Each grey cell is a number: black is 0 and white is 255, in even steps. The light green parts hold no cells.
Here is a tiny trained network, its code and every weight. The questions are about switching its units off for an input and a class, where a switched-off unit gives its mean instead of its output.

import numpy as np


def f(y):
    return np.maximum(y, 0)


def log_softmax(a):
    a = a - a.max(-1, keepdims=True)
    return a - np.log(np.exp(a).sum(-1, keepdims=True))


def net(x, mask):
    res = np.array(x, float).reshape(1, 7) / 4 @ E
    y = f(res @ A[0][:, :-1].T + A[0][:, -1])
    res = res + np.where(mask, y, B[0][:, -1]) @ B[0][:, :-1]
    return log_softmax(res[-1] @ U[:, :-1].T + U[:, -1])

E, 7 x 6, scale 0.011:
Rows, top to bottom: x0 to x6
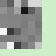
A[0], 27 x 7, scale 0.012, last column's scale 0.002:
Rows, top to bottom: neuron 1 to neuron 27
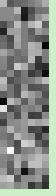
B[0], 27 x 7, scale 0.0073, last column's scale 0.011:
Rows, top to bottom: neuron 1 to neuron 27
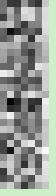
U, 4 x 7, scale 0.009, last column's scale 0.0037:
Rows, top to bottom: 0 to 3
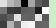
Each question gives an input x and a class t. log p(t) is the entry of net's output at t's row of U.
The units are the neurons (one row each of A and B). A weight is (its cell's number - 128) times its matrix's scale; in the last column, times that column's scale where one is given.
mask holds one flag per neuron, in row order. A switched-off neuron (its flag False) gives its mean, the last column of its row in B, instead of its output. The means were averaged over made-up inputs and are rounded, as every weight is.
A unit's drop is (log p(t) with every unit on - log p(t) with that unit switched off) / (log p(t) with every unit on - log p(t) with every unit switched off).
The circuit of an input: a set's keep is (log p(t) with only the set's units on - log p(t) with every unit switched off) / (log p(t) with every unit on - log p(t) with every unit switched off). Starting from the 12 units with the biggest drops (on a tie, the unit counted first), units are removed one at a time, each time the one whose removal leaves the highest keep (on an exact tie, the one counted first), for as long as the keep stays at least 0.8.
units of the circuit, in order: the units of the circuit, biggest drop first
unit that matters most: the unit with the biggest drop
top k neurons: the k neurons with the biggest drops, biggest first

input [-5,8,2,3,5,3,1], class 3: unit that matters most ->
neuron 25
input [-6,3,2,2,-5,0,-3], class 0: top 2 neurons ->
[neuron 11; neuron 17]
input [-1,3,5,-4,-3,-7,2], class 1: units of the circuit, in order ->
[neuron 15; neuron 17]
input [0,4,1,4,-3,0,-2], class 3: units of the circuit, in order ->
[neuron 2; neuron 3]
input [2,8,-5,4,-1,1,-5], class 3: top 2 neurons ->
[neuron 2; neuron 25]
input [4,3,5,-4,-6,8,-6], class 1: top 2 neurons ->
[neuron 15; neuron 5]
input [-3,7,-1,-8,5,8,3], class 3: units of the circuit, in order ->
[neuron 25; neuron 3]
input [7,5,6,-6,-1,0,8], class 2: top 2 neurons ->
[neuron 22; neuron 26]
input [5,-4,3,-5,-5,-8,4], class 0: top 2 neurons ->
[neuron 4; neuron 16]
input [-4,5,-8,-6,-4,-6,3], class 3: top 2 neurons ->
[neuron 3; neuron 2]
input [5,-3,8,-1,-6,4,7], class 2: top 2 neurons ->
[neuron 22; neuron 26]
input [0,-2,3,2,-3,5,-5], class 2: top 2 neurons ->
[neuron 10; neuron 6]
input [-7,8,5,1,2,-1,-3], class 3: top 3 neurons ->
[neuron 2; neuron 25; neuron 3]
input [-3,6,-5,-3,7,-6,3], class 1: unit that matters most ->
neuron 16
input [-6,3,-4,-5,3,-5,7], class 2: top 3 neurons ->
[neuron 22; neuron 26; neuron 24]
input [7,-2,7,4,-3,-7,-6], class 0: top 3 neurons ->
[neuron 24; neuron 4; neuron 22]
